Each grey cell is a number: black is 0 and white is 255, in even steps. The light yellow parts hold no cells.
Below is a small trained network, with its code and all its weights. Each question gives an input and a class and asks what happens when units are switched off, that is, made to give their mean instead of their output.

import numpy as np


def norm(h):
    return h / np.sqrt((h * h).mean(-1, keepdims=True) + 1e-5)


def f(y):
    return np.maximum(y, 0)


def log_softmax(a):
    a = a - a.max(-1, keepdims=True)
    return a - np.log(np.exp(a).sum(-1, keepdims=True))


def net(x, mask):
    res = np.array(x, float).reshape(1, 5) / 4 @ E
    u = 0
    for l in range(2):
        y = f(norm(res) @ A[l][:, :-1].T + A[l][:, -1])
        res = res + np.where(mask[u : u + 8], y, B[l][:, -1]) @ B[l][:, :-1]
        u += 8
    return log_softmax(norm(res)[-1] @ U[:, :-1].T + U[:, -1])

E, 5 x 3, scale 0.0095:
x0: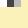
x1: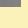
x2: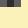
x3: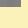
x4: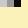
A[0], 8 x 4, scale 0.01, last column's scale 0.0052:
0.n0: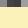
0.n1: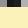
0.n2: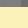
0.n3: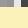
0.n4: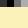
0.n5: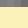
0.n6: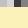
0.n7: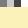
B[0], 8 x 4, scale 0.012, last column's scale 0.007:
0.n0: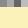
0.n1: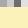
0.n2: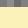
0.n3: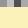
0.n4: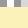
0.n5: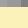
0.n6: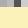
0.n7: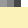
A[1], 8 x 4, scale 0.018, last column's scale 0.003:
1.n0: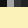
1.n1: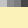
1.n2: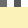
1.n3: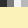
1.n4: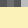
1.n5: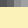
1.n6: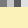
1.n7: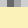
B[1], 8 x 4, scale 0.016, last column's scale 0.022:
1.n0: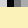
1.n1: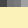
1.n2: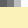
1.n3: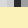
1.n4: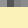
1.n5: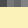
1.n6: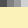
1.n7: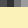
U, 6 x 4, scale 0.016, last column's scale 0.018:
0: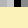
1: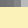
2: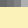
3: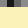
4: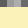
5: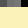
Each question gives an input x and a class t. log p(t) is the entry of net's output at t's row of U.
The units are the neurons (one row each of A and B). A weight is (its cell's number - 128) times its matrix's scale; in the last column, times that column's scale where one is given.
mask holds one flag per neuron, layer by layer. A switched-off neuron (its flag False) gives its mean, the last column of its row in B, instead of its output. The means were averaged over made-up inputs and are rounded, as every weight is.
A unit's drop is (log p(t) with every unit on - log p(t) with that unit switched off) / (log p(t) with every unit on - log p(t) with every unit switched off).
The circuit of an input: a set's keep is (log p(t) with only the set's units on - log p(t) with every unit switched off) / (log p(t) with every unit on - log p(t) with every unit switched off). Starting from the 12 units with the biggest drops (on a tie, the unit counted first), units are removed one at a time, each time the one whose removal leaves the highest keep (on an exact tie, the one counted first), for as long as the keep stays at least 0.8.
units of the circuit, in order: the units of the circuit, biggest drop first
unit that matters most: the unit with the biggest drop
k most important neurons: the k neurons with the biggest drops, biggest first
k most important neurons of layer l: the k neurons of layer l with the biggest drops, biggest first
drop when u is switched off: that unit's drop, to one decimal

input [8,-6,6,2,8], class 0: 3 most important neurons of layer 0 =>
[0.n1 0.n0 0.n6]
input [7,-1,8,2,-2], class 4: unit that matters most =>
0.n4
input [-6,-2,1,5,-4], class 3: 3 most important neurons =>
[1.n0 0.n1 0.n6]
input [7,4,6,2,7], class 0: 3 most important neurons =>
[1.n2 1.n0 0.n1]
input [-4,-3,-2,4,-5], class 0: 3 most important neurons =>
[1.n3 0.n6 0.n1]
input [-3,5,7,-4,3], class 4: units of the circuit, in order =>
[0.n4 1.n2]
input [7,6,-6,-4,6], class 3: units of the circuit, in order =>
[0.n4 1.n7]
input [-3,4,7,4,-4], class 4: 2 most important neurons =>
[0.n4 0.n7]
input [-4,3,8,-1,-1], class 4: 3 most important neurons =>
[0.n4 0.n1 1.n7]
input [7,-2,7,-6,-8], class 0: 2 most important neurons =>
[1.n3 1.n2]
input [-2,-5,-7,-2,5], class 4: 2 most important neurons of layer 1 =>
[1.n3 1.n2]
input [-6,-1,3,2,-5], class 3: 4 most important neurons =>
[1.n0 0.n1 0.n6 1.n3]
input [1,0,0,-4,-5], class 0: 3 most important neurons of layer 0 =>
[0.n7 0.n6 0.n1]
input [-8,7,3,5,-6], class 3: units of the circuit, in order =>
[1.n0]
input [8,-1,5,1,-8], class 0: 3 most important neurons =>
[1.n3 1.n2 0.n7]
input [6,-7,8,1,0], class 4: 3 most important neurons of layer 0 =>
[0.n4 0.n1 0.n0]
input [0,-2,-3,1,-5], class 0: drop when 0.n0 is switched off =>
0.2
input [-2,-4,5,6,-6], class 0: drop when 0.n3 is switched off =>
0.1
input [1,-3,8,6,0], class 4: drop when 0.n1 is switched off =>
0.0
